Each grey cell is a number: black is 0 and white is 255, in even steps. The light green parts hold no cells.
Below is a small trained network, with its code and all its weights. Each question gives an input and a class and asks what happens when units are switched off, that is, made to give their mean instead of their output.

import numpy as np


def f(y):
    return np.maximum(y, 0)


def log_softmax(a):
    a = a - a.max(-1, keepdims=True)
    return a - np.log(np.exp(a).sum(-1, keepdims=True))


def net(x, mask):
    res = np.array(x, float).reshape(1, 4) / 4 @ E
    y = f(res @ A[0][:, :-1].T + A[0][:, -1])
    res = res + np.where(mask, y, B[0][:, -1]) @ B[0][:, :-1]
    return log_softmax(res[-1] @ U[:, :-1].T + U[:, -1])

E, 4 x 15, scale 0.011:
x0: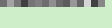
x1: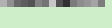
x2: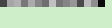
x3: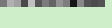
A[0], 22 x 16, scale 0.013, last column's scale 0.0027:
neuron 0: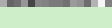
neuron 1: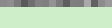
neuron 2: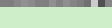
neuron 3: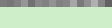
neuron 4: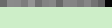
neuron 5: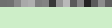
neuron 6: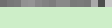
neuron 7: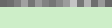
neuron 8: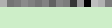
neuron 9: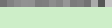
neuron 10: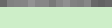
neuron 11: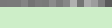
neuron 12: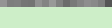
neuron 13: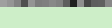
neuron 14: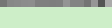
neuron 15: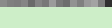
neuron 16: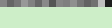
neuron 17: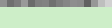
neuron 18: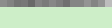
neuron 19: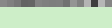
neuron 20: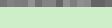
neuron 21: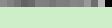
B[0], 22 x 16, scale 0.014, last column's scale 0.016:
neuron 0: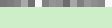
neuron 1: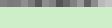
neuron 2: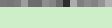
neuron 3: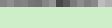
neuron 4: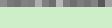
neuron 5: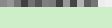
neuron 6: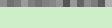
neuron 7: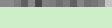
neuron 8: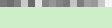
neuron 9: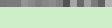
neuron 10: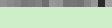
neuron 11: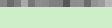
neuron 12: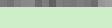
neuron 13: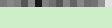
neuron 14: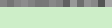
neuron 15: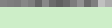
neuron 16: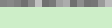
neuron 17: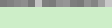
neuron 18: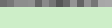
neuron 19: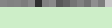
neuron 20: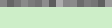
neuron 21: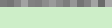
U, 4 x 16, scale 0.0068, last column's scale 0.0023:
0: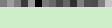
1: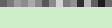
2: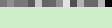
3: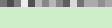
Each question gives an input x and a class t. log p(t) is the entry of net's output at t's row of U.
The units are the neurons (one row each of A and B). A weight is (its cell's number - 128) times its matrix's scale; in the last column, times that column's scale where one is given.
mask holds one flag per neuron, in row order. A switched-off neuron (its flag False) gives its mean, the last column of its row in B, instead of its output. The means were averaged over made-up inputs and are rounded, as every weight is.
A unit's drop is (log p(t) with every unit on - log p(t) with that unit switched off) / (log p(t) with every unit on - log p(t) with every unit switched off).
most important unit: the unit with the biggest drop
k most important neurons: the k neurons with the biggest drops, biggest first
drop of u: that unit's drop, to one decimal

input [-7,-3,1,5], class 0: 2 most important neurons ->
neuron 5; neuron 0
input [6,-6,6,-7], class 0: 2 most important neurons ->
neuron 7; neuron 8
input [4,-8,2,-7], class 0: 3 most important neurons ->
neuron 7; neuron 8; neuron 0
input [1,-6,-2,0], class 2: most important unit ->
neuron 13
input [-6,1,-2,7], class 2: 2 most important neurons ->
neuron 8; neuron 5
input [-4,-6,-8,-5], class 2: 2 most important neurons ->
neuron 5; neuron 16
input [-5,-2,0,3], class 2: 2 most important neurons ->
neuron 5; neuron 8
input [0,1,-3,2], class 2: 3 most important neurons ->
neuron 2; neuron 9; neuron 6
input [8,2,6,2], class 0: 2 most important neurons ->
neuron 8; neuron 0
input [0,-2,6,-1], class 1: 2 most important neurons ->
neuron 8; neuron 0
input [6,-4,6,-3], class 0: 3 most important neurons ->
neuron 8; neuron 0; neuron 7
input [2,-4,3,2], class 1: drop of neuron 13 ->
0.2
